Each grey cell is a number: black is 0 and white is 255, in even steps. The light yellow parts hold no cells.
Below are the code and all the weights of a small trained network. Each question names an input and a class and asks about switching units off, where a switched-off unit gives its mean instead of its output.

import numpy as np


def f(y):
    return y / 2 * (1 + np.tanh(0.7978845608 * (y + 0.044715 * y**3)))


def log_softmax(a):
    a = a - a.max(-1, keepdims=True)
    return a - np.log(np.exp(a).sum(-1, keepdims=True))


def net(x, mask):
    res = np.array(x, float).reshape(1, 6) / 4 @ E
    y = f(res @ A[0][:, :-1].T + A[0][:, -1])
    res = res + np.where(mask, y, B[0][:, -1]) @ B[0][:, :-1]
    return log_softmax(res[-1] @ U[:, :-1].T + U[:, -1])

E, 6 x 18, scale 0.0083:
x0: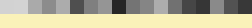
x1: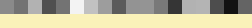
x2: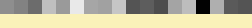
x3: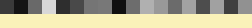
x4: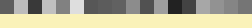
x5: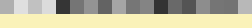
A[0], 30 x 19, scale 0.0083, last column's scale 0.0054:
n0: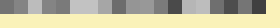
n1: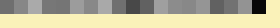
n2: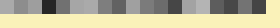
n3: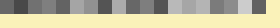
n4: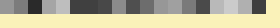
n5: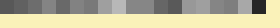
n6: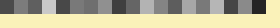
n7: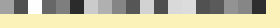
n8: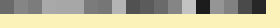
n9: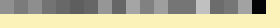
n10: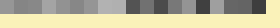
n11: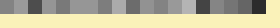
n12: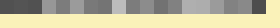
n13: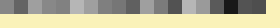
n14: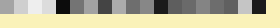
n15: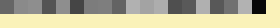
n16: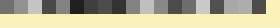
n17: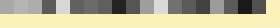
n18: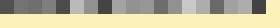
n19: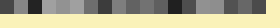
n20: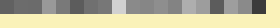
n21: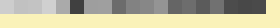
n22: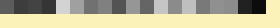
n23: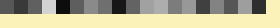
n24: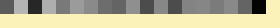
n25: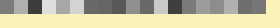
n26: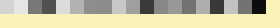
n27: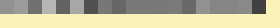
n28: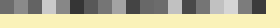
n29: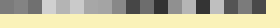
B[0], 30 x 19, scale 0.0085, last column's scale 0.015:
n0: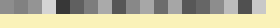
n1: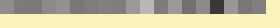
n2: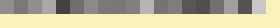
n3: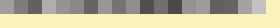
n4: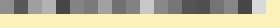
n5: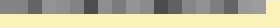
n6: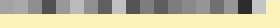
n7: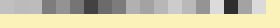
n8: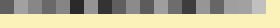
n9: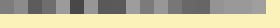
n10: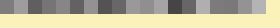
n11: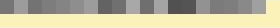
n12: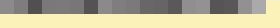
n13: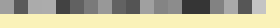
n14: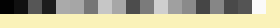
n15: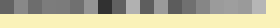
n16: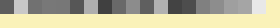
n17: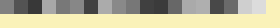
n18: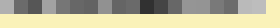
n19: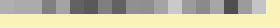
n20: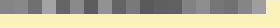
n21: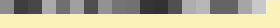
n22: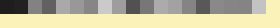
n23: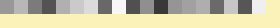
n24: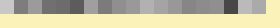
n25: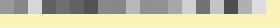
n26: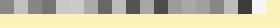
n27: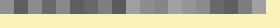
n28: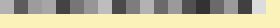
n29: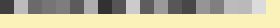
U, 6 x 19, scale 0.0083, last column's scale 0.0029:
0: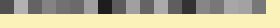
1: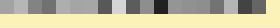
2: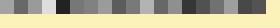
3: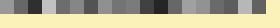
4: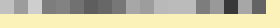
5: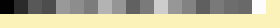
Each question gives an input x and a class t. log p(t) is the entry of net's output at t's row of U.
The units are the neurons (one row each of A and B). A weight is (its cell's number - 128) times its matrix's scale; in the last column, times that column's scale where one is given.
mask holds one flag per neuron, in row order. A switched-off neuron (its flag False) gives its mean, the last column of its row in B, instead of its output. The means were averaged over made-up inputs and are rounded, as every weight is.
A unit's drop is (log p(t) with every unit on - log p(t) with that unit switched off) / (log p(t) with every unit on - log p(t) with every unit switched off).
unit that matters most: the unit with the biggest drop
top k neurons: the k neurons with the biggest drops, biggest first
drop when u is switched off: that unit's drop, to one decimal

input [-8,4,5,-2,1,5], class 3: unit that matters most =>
n18
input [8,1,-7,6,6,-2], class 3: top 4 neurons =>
[n17, n21, n29, n8]
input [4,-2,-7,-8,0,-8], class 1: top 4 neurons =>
[n26, n14, n29, n8]
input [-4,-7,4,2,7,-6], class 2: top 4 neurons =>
[n4, n28, n14, n7]
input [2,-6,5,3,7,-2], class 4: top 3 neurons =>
[n25, n19, n24]
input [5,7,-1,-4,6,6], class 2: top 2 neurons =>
[n0, n2]
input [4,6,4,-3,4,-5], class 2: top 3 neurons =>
[n14, n13, n0]
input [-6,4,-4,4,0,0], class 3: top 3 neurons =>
[n18, n26, n29]
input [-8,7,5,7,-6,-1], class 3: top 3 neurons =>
[n18, n3, n26]
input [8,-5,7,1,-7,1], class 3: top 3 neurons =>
[n21, n17, n16]
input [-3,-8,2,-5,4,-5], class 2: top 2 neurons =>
[n4, n28]
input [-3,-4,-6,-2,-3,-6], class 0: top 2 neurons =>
[n14, n16]
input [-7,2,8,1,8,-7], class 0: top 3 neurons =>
[n29, n8, n7]
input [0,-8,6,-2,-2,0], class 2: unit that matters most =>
n28
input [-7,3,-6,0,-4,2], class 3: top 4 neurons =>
[n18, n3, n29, n8]
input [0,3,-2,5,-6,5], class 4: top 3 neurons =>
[n7, n26, n22]
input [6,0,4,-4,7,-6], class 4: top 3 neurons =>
[n25, n14, n24]
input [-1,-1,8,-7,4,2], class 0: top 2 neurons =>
[n29, n8]
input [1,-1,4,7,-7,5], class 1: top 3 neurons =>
[n23, n6, n25]
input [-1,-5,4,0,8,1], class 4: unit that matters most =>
n25
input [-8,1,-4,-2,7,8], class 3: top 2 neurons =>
[n18, n3]
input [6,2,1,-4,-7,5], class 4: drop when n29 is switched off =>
0.0
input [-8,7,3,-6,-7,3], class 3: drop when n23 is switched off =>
0.1
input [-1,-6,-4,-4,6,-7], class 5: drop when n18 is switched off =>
0.1
